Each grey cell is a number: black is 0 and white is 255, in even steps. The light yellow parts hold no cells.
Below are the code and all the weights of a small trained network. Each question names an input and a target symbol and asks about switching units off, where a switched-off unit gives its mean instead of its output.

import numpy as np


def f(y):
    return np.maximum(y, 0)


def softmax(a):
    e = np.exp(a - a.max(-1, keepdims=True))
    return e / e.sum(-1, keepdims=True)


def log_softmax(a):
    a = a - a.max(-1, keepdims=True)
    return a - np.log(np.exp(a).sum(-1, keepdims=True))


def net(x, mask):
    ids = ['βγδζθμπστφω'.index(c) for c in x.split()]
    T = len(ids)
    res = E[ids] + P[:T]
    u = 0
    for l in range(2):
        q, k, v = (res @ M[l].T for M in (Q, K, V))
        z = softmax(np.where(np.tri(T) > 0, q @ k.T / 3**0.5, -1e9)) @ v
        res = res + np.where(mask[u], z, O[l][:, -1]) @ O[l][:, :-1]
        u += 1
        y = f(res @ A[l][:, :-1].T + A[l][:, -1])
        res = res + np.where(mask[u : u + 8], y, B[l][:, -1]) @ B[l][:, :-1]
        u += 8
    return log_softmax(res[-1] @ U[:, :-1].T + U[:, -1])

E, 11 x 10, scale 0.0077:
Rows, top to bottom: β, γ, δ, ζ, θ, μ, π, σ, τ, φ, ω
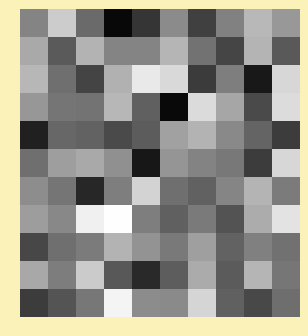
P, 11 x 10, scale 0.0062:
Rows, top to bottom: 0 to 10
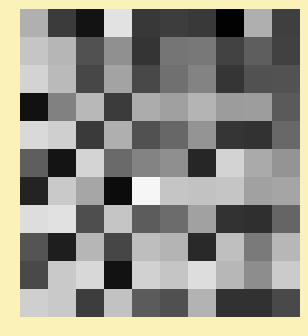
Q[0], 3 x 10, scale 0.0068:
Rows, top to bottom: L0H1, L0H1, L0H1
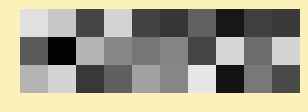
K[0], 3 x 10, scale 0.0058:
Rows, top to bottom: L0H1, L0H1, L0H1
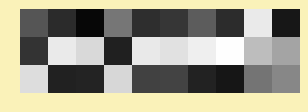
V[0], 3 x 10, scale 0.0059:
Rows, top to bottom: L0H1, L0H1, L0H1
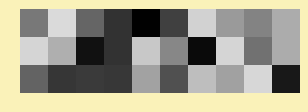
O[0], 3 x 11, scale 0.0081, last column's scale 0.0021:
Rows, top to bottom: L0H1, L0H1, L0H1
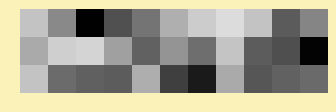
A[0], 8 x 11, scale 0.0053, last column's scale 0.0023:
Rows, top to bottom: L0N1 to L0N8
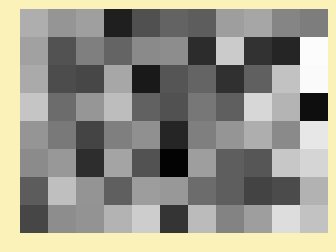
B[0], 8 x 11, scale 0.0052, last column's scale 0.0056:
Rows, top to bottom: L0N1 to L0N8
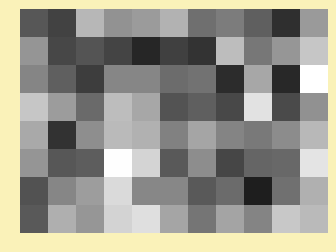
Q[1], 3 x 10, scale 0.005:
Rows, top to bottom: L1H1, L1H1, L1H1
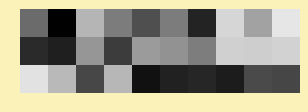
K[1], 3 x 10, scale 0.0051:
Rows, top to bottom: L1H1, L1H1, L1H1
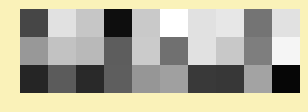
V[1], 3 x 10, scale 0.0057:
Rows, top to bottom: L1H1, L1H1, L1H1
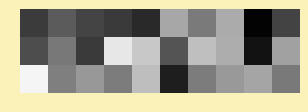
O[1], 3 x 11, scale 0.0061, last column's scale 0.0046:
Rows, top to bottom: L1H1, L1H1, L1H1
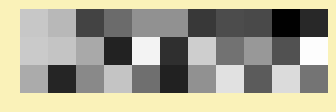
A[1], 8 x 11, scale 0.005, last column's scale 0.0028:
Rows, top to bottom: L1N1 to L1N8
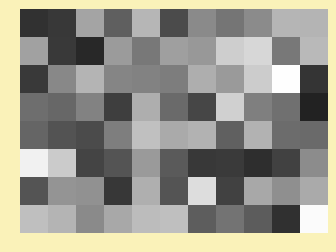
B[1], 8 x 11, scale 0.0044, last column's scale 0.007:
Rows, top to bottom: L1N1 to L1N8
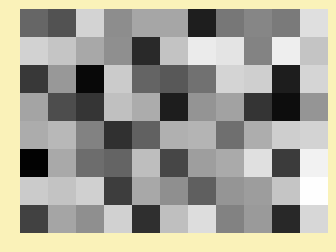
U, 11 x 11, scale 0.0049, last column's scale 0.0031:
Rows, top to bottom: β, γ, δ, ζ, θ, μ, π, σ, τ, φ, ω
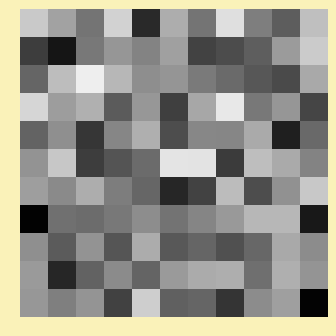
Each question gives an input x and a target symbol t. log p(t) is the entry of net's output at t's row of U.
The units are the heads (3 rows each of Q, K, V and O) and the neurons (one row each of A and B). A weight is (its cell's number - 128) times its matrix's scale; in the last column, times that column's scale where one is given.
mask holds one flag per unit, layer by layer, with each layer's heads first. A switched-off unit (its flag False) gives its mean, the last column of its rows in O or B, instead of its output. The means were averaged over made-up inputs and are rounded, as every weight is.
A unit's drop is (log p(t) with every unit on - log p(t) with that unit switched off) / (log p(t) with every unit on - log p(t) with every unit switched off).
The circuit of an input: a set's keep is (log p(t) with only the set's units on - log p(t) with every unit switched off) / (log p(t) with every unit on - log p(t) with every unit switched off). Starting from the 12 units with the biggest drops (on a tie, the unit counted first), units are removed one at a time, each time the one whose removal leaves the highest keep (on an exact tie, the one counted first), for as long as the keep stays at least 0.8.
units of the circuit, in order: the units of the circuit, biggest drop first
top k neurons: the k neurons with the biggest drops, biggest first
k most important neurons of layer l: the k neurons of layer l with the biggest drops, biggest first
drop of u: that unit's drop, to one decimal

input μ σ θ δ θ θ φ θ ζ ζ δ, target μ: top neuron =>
[L1N5]
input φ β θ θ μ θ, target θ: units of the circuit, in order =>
[L1H1; L0H1; L1N6; L1N4]
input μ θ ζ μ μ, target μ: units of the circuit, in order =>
[L0H1; L1H1]
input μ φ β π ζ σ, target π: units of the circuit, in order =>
[L0H1; L0N2]
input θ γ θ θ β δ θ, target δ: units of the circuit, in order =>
[L0H1; L0N7]
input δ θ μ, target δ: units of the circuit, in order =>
[L0H1; L1H1]
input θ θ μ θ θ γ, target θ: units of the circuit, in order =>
[L1H1; L0H1; L1N6]
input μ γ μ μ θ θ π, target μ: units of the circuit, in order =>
[L0H1; L1H1; L1N5]
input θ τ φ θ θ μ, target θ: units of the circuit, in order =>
[L1H1; L0H1; L1N6; L0N3]
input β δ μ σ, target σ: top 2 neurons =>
[L0N8; L1N3]
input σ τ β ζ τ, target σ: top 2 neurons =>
[L0N4; L1N3]
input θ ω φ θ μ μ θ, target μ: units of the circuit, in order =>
[L0H1; L1N5]
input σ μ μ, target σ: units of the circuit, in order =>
[L1H1; L0H1; L0N4; L1N3]
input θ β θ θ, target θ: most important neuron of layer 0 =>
[L0N2]
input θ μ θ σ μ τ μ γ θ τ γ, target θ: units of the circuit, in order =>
[L1H1; L1N6; L0H1]
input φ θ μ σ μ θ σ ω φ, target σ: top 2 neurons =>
[L1N3; L0N8]
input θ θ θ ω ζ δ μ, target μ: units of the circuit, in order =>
[L0N3; L1H1; L0H1; L0N6]
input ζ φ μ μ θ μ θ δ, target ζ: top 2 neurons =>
[L0N6; L0N3]
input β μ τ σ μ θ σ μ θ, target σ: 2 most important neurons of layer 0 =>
[L0N8; L0N3]
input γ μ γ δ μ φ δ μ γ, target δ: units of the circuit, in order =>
[L0H1]
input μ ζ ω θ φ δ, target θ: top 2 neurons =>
[L1N6; L1N4]
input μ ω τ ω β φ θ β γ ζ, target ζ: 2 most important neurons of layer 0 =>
[L0N3; L0N8]
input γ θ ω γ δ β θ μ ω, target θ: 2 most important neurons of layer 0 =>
[L0N7; L0N2]
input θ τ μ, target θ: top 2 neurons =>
[L1N6; L0N3]
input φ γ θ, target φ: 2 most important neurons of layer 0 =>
[L0N4; L0N3]
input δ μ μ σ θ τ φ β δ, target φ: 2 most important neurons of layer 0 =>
[L0N2; L0N7]
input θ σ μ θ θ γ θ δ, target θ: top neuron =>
[L1N6]
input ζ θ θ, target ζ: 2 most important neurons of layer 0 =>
[L0N6; L0N3]
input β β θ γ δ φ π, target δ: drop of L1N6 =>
0.0
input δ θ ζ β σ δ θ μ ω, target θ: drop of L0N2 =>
0.2
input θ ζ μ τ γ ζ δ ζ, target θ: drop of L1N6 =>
0.3
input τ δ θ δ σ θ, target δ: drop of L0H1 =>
1.0
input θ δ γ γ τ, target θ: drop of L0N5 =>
-0.1
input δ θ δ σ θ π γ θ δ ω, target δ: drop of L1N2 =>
0.0
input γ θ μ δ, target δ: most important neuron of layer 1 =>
[L1N8]
